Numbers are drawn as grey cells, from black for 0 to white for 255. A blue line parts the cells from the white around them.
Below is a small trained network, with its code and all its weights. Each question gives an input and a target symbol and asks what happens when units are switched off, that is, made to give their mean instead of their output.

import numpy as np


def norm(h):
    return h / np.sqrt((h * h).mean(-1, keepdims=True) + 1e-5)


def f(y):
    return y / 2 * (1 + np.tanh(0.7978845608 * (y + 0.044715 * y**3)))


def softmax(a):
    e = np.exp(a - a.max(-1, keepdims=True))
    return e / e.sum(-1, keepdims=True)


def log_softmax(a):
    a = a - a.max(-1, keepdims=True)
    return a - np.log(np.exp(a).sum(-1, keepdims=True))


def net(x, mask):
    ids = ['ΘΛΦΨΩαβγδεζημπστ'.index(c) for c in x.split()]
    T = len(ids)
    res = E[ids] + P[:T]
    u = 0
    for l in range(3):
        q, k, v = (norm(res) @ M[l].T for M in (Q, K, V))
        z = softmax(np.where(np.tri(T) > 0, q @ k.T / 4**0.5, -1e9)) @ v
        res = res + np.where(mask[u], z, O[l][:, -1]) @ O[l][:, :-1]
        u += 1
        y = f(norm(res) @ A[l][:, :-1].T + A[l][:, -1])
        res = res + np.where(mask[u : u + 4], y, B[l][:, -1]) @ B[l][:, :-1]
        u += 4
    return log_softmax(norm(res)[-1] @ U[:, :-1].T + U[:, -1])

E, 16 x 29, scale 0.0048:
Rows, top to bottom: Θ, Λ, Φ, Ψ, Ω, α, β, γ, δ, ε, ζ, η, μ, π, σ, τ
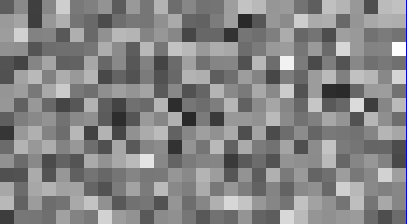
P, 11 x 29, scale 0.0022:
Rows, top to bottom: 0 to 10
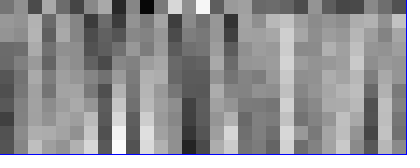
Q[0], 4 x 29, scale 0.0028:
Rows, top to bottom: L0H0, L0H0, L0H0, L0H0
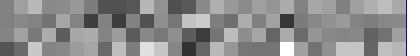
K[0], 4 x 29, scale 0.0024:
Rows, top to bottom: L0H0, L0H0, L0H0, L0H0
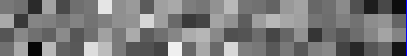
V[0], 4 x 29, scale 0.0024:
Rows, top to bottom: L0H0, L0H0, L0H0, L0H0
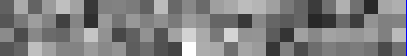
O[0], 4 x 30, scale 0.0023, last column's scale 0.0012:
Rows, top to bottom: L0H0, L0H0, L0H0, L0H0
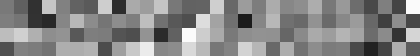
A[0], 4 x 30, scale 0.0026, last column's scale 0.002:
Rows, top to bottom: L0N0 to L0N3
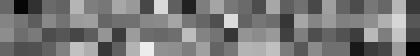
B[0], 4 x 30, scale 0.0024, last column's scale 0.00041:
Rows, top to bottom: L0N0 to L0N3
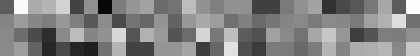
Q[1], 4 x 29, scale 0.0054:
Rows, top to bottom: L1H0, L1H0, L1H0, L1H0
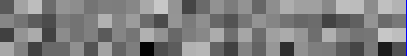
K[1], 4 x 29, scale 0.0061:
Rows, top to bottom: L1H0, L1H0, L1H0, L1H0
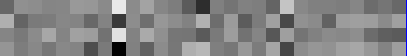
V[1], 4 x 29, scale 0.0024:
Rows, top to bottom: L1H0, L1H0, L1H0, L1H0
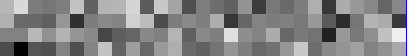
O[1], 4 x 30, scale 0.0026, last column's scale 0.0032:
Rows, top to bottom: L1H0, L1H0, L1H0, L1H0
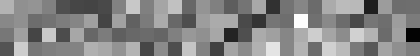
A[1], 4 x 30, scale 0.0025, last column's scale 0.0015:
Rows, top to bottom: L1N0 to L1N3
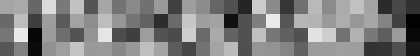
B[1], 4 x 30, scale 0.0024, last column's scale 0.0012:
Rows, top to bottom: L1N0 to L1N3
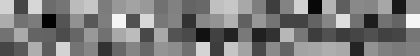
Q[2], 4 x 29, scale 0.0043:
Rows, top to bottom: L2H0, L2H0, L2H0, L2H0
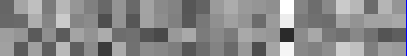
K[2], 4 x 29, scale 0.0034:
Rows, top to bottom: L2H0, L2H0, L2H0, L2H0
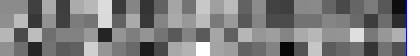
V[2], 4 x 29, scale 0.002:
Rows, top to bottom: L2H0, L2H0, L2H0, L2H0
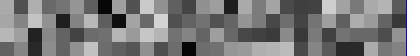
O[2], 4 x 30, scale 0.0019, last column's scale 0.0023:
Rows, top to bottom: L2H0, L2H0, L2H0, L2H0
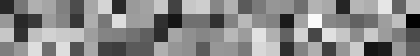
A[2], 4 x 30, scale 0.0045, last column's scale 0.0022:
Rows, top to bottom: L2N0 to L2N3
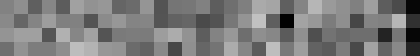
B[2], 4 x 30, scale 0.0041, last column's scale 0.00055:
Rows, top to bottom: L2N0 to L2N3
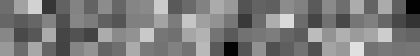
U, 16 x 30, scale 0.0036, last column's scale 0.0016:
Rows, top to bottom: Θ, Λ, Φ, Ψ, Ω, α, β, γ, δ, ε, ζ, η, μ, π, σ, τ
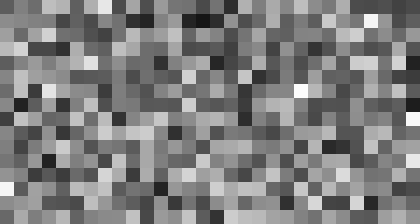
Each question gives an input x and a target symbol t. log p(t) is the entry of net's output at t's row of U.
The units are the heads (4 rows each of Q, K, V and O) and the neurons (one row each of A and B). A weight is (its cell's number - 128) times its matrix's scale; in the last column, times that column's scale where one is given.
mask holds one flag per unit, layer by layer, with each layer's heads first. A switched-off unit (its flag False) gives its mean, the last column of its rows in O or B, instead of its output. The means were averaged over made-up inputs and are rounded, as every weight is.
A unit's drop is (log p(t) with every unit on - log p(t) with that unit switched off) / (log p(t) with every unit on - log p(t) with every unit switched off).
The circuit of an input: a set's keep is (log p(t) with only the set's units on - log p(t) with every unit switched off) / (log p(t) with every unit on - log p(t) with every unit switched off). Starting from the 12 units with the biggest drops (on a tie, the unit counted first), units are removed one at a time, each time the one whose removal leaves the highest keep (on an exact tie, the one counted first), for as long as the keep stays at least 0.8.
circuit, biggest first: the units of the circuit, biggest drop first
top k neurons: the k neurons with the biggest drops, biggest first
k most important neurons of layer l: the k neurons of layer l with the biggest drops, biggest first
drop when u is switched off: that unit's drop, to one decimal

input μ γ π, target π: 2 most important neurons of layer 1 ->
[L1N0; L1N1]
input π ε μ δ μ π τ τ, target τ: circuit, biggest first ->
[L1H0]
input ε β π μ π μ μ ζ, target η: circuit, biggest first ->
[L0H0; L1N3]
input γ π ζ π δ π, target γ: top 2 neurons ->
[L2N1; L1N2]
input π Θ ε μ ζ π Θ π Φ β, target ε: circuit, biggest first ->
[L2H0; L1H0]
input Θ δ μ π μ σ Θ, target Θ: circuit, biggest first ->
[L0H0; L1N2; L1H0]
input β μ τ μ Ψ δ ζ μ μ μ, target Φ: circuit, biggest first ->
[L2H0; L2N2]
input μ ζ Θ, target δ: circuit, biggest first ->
[L2H0; L1H0; L1N1]
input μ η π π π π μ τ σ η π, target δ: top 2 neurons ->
[L1N1; L0N1]
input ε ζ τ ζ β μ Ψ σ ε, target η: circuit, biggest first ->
[L1N3; L2H0]
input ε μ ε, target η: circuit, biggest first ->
[L0H0; L2H0; L1N3]
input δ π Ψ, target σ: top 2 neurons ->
[L1N2; L1N0]
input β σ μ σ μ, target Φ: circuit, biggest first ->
[L2H0; L2N2]
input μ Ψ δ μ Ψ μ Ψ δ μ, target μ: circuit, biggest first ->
[L1H0]
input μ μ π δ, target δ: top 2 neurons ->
[L2N0; L1N1]
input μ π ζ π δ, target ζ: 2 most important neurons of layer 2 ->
[L2N3; L2N0]
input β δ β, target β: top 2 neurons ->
[L1N1; L0N0]
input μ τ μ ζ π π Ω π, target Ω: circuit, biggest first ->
[L1H0; L2N3]
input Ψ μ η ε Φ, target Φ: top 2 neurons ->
[L1N2; L1N1]
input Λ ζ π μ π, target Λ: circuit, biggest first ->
[L0H0]
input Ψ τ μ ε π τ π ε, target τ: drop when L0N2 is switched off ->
0.0
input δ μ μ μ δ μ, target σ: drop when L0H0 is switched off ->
0.1
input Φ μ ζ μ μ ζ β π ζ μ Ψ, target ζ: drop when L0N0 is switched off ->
0.2
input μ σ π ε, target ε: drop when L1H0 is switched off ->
0.4
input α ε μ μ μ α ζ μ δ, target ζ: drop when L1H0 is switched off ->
0.9
